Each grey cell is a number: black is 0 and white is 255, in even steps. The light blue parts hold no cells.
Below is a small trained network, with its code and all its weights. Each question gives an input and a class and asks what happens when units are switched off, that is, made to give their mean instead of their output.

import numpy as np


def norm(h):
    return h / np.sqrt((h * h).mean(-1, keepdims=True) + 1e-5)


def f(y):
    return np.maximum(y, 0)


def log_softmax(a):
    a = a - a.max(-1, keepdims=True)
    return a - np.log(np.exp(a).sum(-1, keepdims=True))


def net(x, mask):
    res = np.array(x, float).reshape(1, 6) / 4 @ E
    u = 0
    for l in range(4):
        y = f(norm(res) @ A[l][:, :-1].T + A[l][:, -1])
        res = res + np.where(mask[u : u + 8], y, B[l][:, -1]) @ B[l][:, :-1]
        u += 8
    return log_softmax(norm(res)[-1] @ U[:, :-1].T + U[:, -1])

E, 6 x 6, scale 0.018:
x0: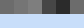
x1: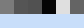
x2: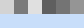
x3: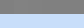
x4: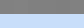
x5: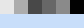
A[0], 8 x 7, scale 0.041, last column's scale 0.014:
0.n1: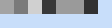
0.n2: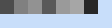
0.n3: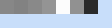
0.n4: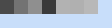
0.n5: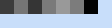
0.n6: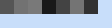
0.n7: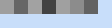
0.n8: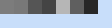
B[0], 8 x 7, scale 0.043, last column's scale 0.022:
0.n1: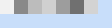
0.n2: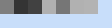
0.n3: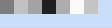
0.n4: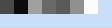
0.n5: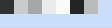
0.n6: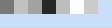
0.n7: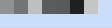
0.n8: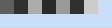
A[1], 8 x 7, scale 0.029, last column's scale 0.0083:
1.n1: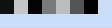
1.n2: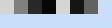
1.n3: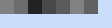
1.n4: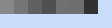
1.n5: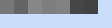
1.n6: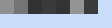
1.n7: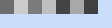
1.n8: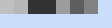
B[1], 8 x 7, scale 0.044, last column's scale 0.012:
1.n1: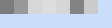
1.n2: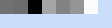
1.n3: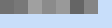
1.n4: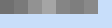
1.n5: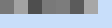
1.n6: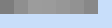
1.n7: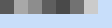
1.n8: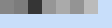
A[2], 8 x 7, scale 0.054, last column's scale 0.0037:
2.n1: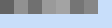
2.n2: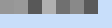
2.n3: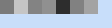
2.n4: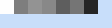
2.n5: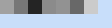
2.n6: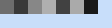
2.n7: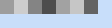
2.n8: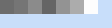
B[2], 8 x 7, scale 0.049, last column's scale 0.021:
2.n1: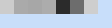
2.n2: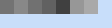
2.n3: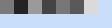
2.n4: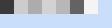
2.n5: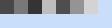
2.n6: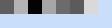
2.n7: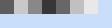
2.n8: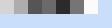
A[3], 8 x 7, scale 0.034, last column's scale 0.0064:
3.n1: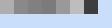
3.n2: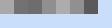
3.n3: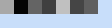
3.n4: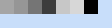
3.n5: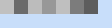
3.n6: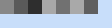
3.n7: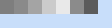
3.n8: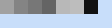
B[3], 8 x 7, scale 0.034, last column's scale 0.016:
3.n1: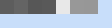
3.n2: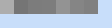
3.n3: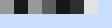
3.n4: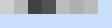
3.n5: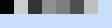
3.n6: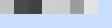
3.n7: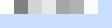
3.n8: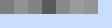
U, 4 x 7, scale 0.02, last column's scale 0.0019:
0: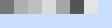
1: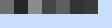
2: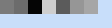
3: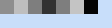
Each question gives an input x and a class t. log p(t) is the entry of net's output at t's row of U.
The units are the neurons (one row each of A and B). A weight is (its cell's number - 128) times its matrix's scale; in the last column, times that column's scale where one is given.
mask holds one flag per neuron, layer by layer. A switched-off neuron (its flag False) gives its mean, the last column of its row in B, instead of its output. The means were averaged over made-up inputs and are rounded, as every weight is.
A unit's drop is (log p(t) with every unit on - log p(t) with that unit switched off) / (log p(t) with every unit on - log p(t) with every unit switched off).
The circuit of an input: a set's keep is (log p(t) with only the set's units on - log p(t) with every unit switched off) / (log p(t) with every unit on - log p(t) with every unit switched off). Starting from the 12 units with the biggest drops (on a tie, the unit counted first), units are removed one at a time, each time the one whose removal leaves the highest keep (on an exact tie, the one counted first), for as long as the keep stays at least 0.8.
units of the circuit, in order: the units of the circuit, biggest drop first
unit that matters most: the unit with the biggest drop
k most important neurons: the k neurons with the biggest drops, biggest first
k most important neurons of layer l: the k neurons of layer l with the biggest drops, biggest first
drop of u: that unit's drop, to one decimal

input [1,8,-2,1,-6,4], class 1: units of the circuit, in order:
(0.n8)
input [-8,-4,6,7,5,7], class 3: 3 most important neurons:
(0.n8; 2.n7; 0.n7)
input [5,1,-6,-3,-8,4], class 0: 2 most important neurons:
(0.n5; 0.n3)
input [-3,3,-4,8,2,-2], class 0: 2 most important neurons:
(0.n5; 0.n6)
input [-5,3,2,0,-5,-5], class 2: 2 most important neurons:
(0.n4; 0.n2)
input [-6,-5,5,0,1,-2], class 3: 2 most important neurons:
(0.n4; 0.n7)
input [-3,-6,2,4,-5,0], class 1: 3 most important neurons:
(0.n8; 0.n1; 0.n4)
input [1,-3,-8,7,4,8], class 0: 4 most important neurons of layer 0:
(0.n1; 0.n7; 0.n5; 0.n8)
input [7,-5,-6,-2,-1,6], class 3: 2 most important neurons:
(0.n8; 0.n7)
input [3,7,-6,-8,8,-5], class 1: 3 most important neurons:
(0.n4; 0.n8; 2.n4)
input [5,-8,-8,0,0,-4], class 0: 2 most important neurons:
(0.n1; 1.n1)
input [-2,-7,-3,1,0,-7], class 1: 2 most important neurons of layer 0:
(0.n4; 0.n8)
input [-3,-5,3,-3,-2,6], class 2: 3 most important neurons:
(0.n1; 0.n5; 0.n6)
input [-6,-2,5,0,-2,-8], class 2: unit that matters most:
0.n6
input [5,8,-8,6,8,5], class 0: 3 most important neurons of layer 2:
(2.n3; 2.n1; 2.n2)
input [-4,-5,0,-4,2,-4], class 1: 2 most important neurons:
(0.n5; 0.n4)
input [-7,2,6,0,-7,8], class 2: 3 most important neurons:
(1.n2; 0.n4; 0.n6)
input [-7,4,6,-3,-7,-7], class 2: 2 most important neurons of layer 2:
(2.n6; 2.n7)
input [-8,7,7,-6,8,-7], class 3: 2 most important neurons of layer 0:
(0.n3; 0.n8)
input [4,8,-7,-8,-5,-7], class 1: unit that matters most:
0.n4
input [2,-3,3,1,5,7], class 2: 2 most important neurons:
(0.n5; 0.n1)
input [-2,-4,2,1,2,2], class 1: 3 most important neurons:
(0.n1; 0.n5; 0.n8)
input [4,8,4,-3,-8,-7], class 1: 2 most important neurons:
(0.n4; 0.n7)
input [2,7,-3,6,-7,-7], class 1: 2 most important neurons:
(0.n4; 0.n8)
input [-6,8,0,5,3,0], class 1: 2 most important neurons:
(0.n8; 0.n4)
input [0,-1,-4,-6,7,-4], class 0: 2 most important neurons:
(0.n5; 1.n1)
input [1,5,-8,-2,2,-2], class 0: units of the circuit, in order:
(0.n5)
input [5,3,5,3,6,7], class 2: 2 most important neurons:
(1.n2; 0.n4)
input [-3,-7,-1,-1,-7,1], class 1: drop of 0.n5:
1.0
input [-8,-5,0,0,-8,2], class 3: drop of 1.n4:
0.0
